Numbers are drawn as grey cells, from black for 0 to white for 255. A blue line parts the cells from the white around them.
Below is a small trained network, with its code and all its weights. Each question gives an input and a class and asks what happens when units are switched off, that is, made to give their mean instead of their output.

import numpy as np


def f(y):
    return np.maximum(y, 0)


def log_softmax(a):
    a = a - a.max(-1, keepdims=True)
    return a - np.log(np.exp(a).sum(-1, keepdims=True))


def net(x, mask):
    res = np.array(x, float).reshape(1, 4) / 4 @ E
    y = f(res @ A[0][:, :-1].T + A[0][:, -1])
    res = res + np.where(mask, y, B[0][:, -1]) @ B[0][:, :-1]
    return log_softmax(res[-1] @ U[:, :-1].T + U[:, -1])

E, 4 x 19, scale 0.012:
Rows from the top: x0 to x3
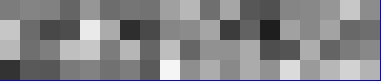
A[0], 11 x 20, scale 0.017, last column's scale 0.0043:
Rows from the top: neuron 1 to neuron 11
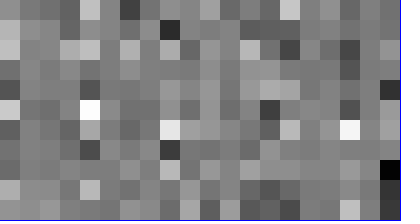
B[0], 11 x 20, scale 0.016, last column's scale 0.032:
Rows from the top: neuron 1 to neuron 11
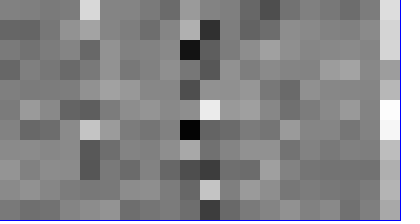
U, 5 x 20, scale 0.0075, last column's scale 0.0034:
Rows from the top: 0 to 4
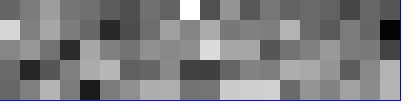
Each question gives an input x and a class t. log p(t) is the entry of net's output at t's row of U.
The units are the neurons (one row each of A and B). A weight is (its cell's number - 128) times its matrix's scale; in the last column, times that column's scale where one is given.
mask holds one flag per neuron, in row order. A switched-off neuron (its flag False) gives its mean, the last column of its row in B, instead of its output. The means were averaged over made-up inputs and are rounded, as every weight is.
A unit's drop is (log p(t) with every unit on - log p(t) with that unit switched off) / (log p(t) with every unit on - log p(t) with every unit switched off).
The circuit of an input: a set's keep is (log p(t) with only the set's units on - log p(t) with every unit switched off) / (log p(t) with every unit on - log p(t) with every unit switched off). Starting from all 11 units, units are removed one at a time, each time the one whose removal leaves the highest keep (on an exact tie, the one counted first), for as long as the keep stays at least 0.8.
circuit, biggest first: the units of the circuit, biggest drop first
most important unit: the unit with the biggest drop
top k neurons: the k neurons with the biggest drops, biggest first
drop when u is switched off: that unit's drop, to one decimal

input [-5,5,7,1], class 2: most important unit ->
neuron 6
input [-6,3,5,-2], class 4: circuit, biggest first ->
neuron 3; neuron 6
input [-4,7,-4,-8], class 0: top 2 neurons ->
neuron 2; neuron 7
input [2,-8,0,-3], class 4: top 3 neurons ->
neuron 7; neuron 1; neuron 2
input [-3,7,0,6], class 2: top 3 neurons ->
neuron 6; neuron 3; neuron 2
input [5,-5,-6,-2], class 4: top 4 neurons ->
neuron 7; neuron 1; neuron 2; neuron 8
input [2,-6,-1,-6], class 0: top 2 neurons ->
neuron 7; neuron 3
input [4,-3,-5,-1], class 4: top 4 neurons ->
neuron 7; neuron 1; neuron 2; neuron 8
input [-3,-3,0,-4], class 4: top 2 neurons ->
neuron 7; neuron 1
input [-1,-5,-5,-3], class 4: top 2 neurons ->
neuron 1; neuron 7
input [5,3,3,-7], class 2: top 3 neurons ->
neuron 6; neuron 7; neuron 10
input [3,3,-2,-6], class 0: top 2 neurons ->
neuron 7; neuron 2
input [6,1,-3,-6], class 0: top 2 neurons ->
neuron 7; neuron 3
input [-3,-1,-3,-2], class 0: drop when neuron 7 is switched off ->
0.6
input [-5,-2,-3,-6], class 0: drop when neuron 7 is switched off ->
0.4
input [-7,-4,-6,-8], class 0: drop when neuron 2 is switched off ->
0.1
